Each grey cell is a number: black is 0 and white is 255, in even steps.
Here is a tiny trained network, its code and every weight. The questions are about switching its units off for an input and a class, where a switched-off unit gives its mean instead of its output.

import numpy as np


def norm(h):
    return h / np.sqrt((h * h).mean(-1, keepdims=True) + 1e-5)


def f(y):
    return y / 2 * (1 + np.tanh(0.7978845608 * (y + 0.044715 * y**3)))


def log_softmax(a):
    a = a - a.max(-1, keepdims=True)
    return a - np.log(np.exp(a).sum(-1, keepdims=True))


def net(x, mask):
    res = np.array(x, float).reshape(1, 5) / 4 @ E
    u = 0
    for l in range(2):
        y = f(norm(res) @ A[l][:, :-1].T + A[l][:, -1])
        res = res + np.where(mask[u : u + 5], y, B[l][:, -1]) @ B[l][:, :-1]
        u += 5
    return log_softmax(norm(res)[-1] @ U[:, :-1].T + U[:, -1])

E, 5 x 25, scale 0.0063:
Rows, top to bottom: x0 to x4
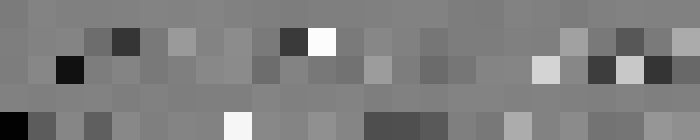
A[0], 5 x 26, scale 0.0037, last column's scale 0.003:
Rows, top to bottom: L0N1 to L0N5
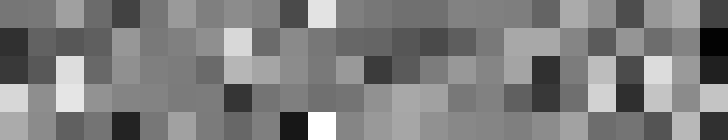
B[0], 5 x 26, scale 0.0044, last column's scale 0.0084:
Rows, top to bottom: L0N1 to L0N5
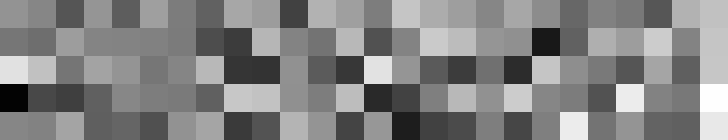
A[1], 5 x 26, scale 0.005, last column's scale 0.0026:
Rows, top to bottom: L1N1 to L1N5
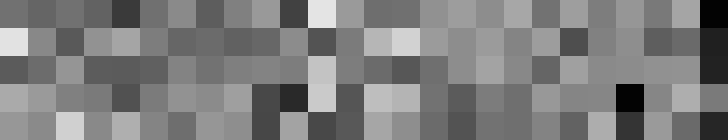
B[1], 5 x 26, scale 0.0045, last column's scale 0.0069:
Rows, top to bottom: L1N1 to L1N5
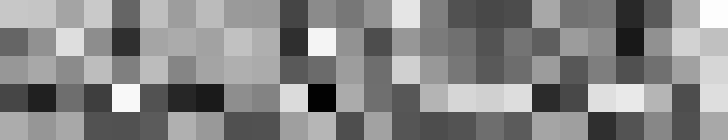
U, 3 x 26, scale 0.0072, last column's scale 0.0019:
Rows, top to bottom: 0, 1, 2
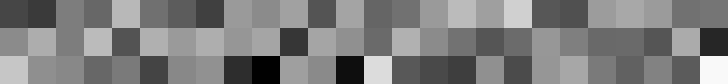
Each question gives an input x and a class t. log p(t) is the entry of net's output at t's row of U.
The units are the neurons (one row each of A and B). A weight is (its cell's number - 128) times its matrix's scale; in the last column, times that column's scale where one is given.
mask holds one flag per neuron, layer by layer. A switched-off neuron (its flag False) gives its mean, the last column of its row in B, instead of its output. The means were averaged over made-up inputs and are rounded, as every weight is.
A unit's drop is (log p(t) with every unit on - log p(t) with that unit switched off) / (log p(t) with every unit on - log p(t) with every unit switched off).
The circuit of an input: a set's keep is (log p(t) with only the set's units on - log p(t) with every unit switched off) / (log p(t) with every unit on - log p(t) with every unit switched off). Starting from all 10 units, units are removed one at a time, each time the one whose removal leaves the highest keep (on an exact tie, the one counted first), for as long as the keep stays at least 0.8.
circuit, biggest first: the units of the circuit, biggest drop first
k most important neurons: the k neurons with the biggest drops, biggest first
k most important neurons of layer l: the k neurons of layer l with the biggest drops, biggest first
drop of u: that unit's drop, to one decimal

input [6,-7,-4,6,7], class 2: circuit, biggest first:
(L0N3)
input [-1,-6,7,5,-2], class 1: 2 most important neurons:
(L1N2, L0N4)
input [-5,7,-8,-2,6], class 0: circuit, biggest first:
(L1N4, L0N3)
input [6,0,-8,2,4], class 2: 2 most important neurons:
(L0N3, L1N5)
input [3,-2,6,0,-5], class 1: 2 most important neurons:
(L1N2, L0N5)
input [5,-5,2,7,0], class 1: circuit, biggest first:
(L0N4, L1N2)
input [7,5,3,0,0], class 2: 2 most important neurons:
(L0N5, L0N4)
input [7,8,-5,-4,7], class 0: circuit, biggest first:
(L1N4, L0N3)
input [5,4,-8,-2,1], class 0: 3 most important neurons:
(L1N4, L0N3, L0N2)
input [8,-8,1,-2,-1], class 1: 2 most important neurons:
(L0N4, L0N5)
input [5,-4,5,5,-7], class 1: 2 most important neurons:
(L1N2, L0N5)
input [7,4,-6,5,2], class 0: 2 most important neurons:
(L1N4, L0N3)
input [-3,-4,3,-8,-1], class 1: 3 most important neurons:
(L0N4, L1N2, L0N5)
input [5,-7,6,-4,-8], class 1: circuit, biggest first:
(L1N2)
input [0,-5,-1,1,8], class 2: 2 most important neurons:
(L0N3, L0N4)
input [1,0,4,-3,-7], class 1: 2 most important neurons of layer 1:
(L1N2, L1N5)
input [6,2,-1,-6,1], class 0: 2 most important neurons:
(L1N4, L0N1)
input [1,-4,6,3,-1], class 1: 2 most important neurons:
(L0N4, L1N2)
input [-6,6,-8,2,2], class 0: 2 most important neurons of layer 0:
(L0N3, L0N2)
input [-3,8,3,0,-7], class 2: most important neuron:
(L0N5)
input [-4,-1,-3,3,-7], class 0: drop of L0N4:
1.2
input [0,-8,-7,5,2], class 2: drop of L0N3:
1.3
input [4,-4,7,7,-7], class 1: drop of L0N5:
0.2
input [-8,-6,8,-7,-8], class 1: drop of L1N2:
1.2
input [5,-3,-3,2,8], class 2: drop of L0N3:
0.9
